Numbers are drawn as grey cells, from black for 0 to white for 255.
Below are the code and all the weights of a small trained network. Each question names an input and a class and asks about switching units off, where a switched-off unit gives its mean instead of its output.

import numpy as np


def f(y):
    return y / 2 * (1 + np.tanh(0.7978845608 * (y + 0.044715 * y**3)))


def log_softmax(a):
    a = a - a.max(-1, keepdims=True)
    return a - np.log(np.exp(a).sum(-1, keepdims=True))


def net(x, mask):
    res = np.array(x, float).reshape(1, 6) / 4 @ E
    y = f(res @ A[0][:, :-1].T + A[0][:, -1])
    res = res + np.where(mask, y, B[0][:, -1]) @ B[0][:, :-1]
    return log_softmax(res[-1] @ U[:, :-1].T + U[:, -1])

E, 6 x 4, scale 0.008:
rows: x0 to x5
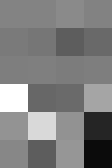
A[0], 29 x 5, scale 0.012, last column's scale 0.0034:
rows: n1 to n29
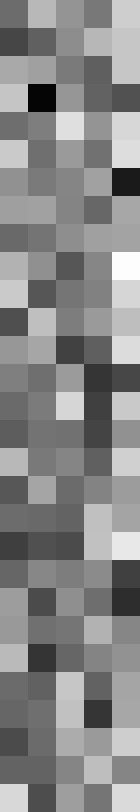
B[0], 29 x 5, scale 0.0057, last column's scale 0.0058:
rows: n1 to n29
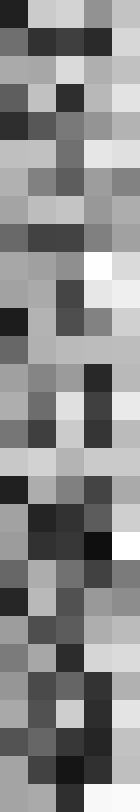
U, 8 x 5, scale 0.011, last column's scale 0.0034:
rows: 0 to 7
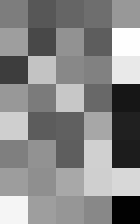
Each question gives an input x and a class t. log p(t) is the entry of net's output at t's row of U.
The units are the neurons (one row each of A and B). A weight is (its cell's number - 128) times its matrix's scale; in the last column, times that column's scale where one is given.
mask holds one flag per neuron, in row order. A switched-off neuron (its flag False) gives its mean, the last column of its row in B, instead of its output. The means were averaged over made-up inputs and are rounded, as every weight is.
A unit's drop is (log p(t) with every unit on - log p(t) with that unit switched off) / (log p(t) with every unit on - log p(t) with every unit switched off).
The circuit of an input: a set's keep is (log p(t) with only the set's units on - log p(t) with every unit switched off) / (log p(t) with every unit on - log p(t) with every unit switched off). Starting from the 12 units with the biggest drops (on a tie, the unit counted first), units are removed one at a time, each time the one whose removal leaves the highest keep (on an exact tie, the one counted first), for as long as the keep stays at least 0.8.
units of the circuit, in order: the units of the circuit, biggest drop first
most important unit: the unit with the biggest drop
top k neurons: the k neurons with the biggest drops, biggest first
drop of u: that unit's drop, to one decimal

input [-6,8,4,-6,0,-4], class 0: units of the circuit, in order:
[n20 n2]
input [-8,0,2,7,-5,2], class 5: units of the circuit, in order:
[n4 n24 n29]
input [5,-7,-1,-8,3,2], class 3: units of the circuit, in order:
[n15 n26]
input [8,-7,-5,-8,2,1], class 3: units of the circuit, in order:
[n15 n26]
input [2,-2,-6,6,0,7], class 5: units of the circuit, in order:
[n4 n29]
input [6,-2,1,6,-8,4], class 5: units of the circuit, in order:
[n4 n24]
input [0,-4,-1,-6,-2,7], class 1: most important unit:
n25
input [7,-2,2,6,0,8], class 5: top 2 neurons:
[n4 n29]
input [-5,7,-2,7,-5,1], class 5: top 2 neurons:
[n4 n24]
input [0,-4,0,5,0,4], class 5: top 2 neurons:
[n4 n29]
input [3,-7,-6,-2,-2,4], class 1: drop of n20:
-0.1
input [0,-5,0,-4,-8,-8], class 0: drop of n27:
0.0
